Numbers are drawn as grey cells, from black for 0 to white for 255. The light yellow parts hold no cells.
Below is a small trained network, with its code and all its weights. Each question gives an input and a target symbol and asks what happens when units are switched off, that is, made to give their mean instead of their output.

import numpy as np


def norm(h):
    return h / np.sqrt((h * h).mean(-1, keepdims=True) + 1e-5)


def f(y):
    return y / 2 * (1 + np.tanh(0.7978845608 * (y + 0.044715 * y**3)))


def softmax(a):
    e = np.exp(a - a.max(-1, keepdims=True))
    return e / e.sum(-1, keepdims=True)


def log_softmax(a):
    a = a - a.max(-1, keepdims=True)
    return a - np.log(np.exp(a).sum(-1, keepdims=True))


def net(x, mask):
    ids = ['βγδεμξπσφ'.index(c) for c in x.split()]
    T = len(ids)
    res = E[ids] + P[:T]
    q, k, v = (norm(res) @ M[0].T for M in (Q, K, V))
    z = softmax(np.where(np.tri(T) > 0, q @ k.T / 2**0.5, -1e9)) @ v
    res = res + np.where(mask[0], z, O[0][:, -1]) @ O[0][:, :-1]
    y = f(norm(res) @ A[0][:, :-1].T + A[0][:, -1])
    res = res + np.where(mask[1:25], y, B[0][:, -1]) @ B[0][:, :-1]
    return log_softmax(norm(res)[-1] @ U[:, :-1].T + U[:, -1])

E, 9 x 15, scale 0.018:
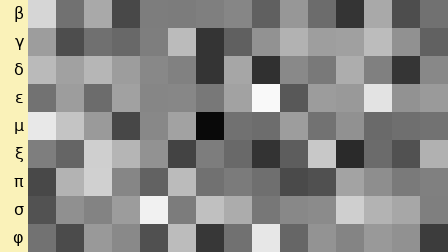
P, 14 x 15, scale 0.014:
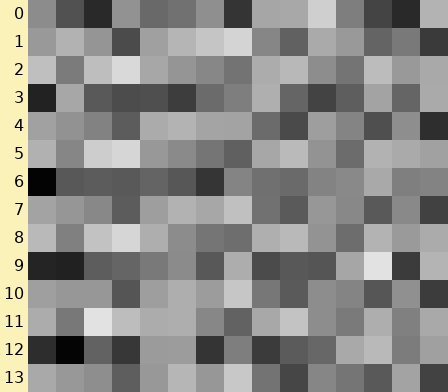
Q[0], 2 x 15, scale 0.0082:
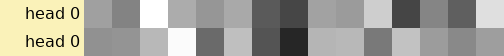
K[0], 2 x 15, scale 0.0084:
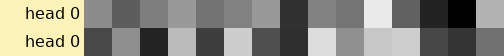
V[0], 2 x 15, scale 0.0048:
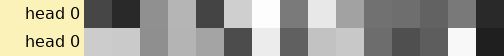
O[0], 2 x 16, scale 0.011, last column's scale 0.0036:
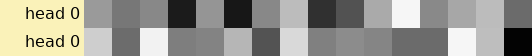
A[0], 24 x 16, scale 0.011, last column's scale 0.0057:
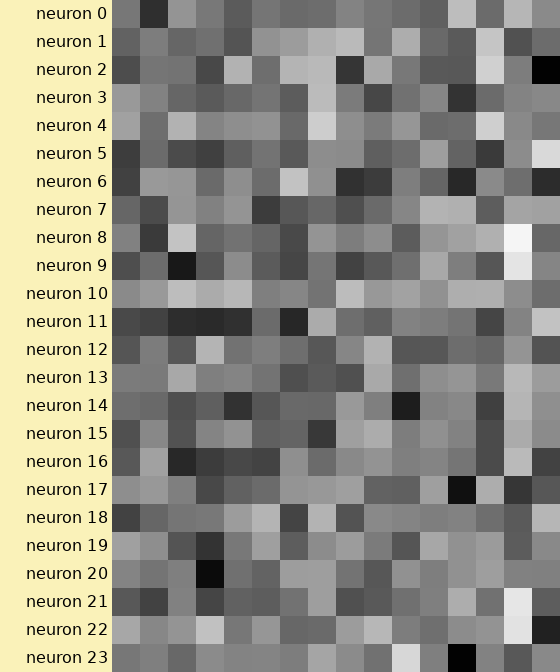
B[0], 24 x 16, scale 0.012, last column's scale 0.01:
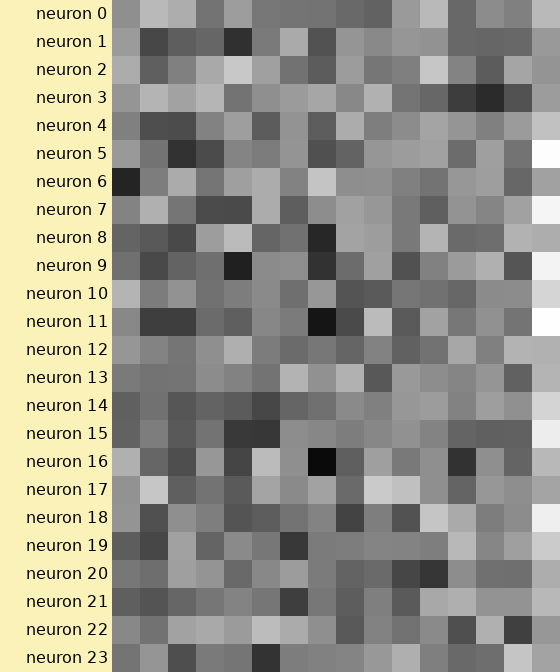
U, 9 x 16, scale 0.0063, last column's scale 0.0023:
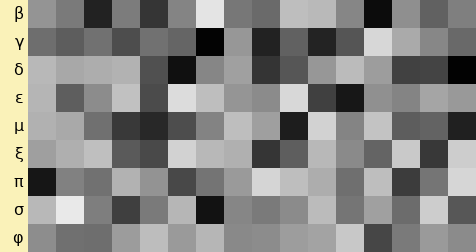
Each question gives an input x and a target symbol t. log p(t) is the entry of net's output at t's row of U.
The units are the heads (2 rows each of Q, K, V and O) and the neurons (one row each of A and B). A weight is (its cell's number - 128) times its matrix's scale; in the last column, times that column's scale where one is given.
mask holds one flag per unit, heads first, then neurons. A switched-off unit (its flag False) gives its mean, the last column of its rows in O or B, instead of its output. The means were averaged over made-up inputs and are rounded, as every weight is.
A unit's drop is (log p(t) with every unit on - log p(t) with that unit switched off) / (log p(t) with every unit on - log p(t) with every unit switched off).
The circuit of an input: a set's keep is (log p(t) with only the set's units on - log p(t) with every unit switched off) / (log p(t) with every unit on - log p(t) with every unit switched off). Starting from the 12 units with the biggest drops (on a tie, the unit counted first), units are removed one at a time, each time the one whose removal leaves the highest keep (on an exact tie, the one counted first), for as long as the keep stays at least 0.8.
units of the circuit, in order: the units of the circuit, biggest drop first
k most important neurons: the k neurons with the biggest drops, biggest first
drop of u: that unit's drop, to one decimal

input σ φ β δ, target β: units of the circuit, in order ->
neuron 16
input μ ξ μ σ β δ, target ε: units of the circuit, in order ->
head 0; neuron 22; neuron 5
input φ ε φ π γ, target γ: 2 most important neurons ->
neuron 19; neuron 20
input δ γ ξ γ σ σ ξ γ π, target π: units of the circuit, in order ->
head 0; neuron 11; neuron 9
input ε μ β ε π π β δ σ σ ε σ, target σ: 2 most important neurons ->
neuron 7; neuron 10
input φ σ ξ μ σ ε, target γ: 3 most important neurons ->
neuron 21; neuron 20; neuron 10
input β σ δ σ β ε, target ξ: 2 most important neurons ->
neuron 22; neuron 10
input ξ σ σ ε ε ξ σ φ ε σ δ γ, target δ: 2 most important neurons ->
neuron 15; neuron 11
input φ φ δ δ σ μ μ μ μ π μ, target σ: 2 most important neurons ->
neuron 9; neuron 11
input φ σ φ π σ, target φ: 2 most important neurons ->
neuron 2; neuron 4
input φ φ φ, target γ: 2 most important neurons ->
neuron 20; neuron 21
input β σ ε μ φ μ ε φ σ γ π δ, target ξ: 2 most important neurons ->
neuron 22; neuron 13
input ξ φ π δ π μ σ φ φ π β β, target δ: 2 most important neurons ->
neuron 7; neuron 0
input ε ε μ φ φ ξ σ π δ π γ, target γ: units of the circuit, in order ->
neuron 19
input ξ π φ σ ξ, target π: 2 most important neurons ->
neuron 6; neuron 23
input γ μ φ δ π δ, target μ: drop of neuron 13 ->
0.2
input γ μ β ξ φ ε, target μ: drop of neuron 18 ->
0.1
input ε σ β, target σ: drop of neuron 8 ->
0.2
